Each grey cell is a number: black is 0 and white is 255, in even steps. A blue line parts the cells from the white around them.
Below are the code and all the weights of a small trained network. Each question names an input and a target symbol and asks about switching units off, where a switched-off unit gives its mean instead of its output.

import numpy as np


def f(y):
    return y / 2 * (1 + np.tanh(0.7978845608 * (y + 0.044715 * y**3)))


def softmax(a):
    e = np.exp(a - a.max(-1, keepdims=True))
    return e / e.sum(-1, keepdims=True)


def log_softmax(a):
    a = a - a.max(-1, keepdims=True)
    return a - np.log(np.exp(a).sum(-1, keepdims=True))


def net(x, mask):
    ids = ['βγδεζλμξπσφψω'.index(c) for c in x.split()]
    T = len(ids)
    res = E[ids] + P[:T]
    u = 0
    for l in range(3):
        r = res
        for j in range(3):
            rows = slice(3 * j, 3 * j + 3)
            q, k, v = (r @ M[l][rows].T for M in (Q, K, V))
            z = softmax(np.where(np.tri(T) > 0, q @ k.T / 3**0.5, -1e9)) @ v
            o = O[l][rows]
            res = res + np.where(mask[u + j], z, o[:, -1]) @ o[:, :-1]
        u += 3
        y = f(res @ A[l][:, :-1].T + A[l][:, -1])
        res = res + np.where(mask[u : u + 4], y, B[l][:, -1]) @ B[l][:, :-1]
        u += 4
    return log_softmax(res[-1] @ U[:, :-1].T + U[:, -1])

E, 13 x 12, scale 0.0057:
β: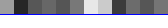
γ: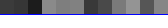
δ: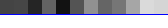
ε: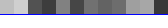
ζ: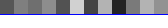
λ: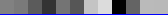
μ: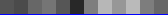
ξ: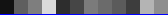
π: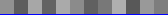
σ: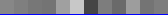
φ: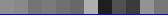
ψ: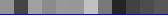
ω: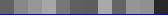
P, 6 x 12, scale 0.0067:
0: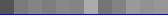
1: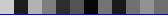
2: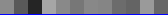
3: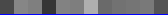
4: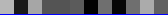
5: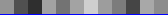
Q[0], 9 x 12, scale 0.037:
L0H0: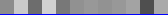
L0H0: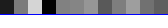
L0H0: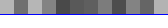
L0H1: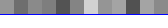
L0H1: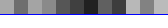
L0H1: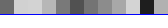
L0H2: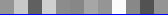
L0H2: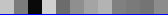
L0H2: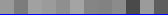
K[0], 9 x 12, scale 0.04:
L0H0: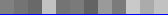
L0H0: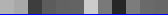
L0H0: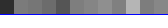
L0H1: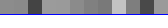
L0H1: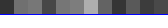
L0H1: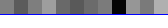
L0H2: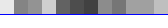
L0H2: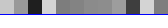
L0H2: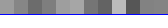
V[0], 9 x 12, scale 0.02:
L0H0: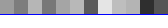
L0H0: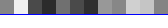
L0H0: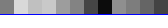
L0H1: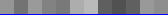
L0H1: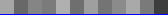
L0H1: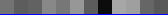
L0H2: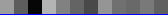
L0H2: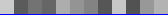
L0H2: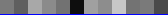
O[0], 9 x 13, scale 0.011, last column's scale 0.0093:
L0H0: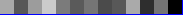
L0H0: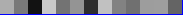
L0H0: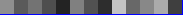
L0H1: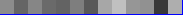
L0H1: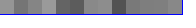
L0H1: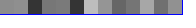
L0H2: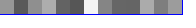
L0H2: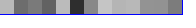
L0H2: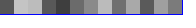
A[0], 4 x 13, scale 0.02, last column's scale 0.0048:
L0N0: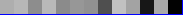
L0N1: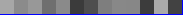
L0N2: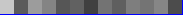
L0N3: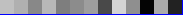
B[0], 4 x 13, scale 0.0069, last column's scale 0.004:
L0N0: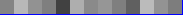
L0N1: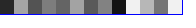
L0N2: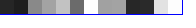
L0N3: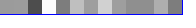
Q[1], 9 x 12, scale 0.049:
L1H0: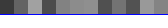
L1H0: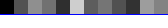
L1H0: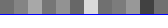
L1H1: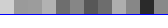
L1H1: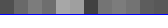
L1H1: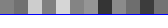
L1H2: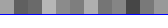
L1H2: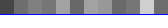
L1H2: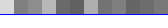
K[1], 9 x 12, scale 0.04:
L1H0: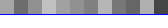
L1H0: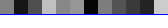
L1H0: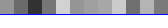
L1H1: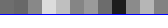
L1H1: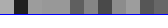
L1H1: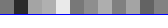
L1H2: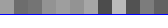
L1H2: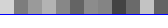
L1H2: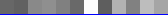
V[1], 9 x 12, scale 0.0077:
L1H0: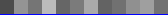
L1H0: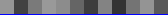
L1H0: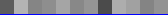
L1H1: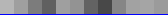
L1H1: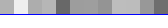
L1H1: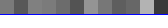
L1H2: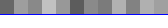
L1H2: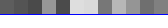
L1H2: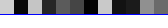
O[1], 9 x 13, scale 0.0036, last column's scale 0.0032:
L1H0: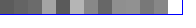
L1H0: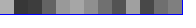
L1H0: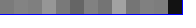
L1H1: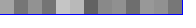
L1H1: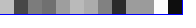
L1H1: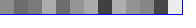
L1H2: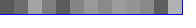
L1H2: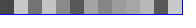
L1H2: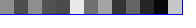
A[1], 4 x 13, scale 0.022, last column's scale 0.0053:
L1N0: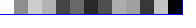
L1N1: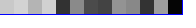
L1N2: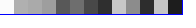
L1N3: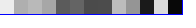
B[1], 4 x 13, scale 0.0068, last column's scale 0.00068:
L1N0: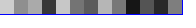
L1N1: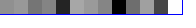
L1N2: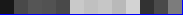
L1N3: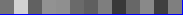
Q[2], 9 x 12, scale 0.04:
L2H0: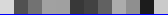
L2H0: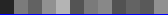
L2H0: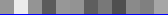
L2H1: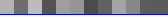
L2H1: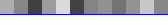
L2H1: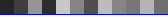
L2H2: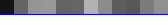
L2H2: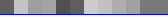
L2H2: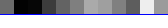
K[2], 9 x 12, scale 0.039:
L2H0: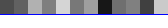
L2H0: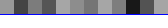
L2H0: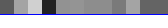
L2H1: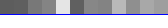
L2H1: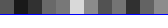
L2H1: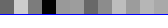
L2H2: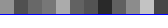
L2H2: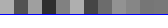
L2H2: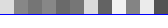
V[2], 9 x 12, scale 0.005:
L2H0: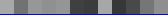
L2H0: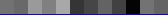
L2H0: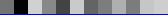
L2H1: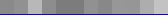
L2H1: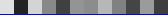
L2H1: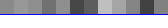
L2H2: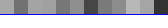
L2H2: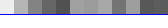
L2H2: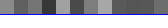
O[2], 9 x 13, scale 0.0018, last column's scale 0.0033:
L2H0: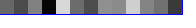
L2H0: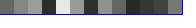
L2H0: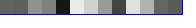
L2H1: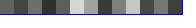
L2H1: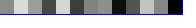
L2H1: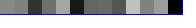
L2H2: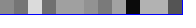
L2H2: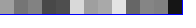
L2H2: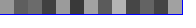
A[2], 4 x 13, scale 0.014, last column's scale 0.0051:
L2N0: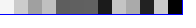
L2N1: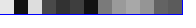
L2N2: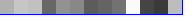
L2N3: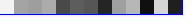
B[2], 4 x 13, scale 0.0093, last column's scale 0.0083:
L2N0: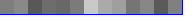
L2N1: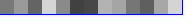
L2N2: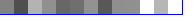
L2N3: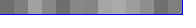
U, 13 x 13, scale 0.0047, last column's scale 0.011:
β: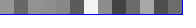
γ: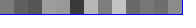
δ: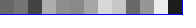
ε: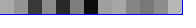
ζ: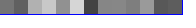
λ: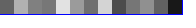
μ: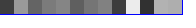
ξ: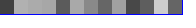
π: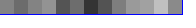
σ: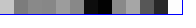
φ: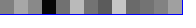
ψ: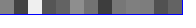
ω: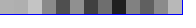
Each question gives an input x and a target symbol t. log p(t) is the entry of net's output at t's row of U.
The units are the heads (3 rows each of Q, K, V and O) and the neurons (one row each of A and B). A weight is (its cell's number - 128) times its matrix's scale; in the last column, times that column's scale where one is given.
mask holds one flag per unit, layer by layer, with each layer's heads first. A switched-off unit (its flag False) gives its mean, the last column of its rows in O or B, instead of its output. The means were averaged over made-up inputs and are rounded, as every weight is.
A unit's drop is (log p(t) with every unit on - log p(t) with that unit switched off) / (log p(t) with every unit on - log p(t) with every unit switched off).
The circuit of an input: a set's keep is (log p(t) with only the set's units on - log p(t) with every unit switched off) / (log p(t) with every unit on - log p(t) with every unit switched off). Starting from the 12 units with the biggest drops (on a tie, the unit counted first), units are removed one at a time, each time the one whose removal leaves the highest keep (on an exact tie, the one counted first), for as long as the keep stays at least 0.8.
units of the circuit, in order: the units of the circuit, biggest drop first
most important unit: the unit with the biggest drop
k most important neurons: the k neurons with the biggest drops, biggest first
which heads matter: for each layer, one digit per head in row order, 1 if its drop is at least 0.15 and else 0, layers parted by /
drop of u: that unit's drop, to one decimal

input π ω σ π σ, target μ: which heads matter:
101 / 000 / 000
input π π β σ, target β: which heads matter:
100 / 000 / 000
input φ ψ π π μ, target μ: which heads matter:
101 / 000 / 000
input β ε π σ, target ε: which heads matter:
100 / 000 / 000
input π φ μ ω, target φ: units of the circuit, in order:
[L0H0]
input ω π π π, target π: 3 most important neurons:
[L2N2; L0N2; L0N1]
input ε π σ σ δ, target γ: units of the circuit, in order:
[L0H0; L0N2; L1H1]
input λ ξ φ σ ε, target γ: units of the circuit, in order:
[L0H0; L0N2; L1H1]
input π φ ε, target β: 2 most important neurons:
[L0N2; L2N1]
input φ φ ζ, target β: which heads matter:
001 / 000 / 000
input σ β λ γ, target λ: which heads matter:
100 / 000 / 000
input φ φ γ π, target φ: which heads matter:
100 / 000 / 000
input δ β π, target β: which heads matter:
001 / 000 / 000
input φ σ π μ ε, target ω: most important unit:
L0H2
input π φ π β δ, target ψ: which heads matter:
110 / 000 / 000
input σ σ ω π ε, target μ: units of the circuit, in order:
[L0H0; L0H2; L0N1]
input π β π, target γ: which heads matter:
101 / 000 / 000
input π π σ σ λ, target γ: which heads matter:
101 / 010 / 000
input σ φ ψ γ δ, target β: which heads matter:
011 / 000 / 000
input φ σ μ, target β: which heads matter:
001 / 000 / 000
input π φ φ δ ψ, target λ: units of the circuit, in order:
[L0H0]
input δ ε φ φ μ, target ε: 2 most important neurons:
[L2N1; L0N2]
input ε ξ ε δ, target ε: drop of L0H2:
0.1
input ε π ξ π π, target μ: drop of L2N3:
0.0
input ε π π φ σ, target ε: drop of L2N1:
0.7
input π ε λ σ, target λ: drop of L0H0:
1.2
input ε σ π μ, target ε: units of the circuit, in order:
[L0H0]
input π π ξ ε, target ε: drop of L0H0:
1.3
